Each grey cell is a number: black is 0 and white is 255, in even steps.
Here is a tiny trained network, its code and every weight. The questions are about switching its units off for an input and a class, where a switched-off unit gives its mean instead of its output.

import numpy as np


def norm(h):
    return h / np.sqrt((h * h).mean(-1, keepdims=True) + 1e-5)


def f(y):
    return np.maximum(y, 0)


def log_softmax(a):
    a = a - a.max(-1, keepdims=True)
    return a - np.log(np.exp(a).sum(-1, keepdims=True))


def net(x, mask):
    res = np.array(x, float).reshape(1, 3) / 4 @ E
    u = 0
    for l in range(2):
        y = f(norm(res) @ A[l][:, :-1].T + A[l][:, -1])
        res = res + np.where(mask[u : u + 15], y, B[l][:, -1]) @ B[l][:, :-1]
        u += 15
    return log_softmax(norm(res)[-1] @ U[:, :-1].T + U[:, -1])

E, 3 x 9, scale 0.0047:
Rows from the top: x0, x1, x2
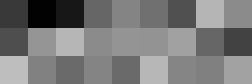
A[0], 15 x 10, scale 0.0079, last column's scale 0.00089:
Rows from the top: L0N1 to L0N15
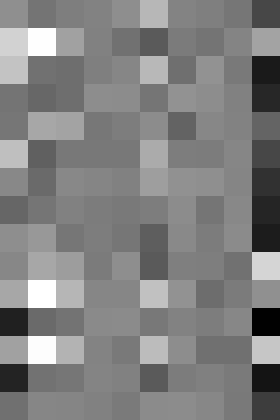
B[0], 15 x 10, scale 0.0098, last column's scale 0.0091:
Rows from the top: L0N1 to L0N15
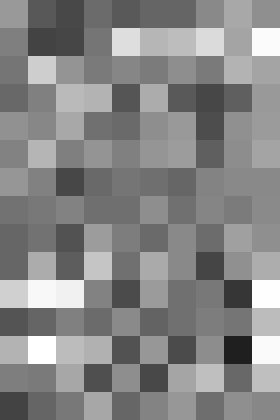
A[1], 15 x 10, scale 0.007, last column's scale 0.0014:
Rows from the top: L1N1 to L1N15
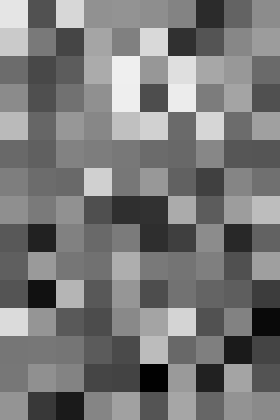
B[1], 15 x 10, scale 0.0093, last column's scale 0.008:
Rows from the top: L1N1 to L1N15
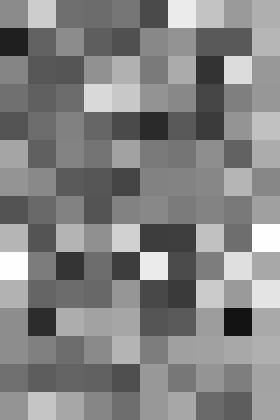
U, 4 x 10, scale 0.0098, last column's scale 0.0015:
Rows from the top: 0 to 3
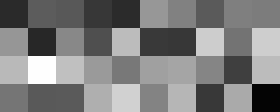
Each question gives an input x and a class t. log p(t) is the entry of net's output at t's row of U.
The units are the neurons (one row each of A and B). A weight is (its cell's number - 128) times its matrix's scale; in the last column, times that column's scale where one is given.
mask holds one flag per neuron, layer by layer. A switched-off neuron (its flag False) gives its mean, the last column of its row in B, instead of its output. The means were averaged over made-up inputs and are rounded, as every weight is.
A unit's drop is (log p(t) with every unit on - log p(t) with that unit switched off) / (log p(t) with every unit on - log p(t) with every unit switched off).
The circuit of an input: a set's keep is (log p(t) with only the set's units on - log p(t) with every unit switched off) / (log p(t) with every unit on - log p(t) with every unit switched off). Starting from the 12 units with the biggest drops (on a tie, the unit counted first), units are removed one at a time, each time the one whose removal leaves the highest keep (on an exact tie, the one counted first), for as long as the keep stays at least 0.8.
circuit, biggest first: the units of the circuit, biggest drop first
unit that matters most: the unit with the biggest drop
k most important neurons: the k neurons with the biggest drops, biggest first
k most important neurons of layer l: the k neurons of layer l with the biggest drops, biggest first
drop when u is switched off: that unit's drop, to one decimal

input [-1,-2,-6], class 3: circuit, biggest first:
(L0N11; L0N13; L1N3)
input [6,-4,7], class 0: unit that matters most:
L0N2
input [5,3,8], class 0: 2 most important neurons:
(L0N2; L0N11)
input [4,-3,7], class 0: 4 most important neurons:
(L0N2; L0N11; L0N13; L1N9)
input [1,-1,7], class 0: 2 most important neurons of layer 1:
(L1N9; L1N11)
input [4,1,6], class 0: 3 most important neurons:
(L0N2; L0N11; L0N13)
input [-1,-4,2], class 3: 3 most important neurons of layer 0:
(L0N13; L0N11; L0N2)
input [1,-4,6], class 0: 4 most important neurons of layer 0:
(L0N11; L0N2; L0N13; L0N14)
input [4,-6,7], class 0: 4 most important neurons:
(L0N2; L0N11; L1N9; L0N13)
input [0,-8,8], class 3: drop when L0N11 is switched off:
1.3
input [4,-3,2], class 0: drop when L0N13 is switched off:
0.2
